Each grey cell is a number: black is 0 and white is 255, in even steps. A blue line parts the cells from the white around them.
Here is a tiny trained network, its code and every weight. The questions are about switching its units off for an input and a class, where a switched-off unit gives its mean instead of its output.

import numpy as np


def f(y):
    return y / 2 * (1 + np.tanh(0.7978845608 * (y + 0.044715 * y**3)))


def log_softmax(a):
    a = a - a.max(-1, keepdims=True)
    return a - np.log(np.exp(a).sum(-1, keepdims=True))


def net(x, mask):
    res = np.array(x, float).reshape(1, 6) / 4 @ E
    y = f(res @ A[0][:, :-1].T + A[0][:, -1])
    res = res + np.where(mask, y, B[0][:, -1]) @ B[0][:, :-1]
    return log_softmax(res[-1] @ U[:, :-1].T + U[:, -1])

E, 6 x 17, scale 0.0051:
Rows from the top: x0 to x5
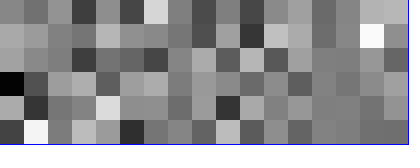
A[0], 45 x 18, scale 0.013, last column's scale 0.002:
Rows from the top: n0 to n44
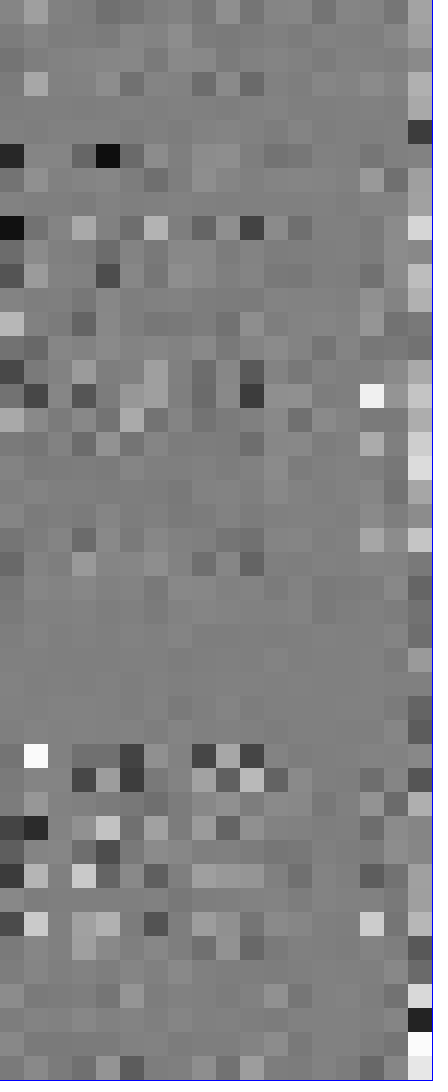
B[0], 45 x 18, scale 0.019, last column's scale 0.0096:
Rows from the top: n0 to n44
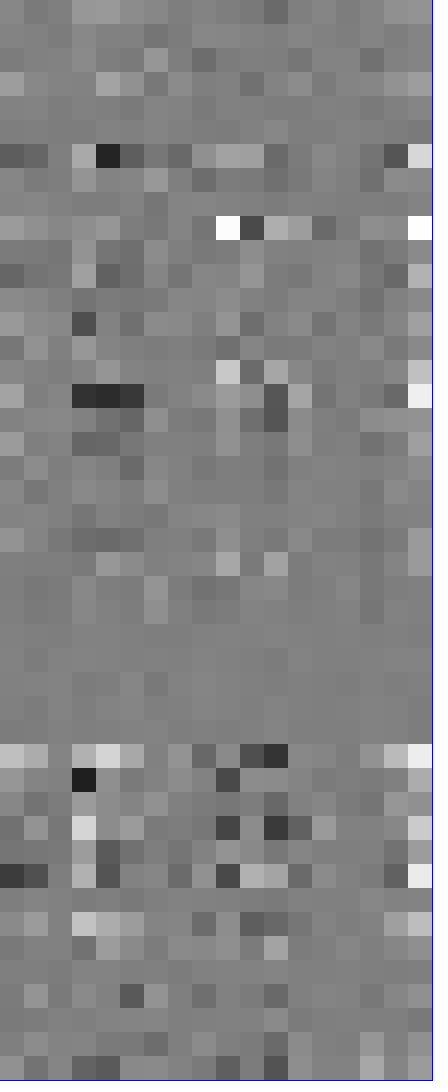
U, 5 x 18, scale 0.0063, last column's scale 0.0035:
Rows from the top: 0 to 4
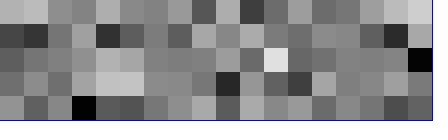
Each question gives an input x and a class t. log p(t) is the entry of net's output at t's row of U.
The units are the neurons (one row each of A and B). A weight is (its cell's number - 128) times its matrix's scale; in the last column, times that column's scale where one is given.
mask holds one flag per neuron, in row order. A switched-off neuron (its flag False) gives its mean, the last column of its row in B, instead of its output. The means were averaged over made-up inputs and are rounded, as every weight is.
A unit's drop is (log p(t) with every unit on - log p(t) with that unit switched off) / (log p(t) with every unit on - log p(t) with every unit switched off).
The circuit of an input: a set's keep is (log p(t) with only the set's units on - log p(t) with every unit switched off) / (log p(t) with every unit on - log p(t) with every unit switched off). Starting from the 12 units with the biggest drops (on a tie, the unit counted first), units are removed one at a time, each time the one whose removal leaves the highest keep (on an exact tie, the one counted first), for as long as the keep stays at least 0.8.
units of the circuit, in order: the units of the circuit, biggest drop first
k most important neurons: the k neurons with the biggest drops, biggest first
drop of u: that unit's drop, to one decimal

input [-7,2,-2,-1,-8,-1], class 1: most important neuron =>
n36
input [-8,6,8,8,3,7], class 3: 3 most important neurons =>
n38; n16; n36
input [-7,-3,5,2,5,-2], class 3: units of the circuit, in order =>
n16; n9
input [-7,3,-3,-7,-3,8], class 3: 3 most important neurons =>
n36; n9; n16
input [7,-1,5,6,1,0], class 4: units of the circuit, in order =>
n36; n16; n31
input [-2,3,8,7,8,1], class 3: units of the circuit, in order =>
n34; n9
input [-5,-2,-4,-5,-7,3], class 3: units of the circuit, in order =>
n31; n36; n9
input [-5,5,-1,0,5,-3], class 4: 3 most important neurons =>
n31; n9; n38
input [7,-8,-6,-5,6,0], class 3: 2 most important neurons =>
n16; n34
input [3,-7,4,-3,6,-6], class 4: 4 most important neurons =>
n32; n31; n38; n13
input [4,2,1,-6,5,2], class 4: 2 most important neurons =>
n9; n31
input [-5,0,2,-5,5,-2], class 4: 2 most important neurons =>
n31; n9
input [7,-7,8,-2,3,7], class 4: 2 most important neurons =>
n32; n9
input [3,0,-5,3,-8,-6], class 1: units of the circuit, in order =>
n6
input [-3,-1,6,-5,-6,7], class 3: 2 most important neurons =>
n9; n36
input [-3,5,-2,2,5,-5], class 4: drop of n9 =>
0.2
